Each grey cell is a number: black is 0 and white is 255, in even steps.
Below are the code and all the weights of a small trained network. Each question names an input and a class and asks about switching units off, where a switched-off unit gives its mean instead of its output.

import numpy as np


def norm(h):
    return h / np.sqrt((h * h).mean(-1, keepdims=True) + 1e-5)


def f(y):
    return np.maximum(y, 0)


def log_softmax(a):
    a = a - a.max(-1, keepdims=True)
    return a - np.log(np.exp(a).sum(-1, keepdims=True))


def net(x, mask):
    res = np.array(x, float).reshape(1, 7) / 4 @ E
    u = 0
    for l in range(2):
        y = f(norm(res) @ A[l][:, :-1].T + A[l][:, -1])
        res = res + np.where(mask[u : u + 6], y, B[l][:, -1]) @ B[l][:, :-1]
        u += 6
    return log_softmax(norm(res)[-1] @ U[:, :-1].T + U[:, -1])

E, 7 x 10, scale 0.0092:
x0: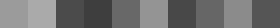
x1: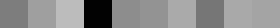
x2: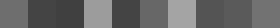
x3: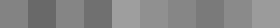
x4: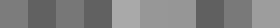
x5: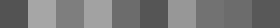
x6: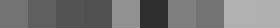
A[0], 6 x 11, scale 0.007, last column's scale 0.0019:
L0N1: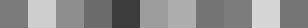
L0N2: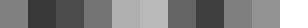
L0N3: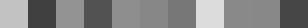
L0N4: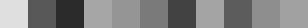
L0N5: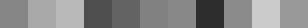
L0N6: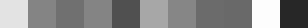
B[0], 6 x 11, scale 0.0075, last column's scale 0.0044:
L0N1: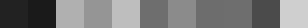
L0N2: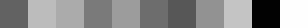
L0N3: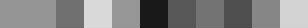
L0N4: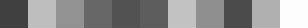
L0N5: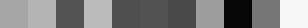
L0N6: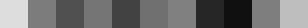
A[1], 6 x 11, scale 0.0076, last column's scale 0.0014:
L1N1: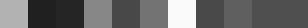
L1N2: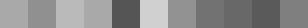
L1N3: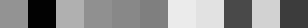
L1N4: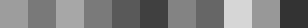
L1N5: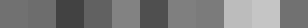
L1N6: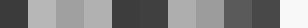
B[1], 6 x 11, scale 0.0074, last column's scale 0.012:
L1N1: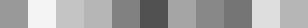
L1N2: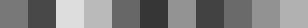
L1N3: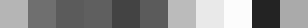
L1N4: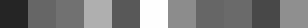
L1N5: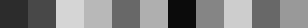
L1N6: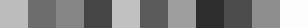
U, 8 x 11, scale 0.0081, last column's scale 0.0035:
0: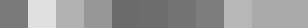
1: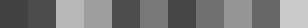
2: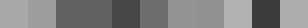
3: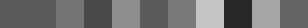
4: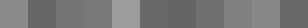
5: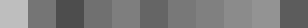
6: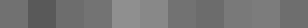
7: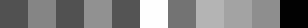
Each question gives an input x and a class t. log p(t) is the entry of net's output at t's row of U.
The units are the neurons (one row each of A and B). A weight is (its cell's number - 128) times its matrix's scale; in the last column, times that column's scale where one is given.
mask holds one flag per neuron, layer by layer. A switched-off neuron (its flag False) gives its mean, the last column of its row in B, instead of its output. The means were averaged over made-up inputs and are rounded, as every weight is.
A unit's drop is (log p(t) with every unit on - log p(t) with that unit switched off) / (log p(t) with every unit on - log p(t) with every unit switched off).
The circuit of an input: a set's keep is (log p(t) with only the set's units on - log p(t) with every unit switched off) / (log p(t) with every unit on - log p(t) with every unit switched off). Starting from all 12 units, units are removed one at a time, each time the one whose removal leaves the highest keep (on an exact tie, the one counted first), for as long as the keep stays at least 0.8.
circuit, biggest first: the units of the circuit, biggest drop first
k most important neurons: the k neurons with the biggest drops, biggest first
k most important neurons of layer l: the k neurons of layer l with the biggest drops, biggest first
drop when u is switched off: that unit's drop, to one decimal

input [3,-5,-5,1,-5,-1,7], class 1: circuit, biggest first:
[L1N5, L0N5, L1N4]
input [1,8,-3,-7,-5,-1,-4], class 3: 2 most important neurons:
[L0N1, L0N5]
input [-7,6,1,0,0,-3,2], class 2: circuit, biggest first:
[L1N3]
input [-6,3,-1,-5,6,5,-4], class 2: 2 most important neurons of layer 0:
[L0N2, L0N3]
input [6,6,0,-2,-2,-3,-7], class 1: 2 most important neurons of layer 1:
[L1N2, L1N6]
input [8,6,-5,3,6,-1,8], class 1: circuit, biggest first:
[L1N5, L1N6]
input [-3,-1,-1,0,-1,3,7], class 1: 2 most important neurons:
[L1N5, L1N4]
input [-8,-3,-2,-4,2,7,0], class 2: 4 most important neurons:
[L1N3, L0N2, L0N5, L0N3]
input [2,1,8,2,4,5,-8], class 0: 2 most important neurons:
[L1N1, L0N5]
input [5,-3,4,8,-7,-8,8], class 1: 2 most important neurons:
[L1N5, L0N5]
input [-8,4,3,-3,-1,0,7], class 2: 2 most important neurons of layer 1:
[L1N3, L1N2]
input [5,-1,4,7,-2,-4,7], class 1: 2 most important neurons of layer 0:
[L0N2, L0N5]
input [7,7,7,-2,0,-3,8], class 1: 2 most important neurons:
[L1N5, L1N6]
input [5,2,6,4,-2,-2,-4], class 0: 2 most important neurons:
[L1N1, L0N6]
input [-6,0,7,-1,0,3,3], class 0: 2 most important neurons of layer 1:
[L1N1, L1N5]
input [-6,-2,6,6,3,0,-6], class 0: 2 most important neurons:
[L1N1, L0N1]
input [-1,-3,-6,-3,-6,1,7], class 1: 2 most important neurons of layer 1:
[L1N5, L1N4]
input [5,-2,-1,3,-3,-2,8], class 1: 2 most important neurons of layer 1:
[L1N5, L1N4]
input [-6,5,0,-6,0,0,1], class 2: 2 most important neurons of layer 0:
[L0N2, L0N4]
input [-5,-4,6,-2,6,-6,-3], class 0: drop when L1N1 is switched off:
0.8
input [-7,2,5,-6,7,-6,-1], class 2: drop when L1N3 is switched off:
0.7
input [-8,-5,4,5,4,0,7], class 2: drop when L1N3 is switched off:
1.1
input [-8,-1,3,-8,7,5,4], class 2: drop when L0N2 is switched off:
0.1
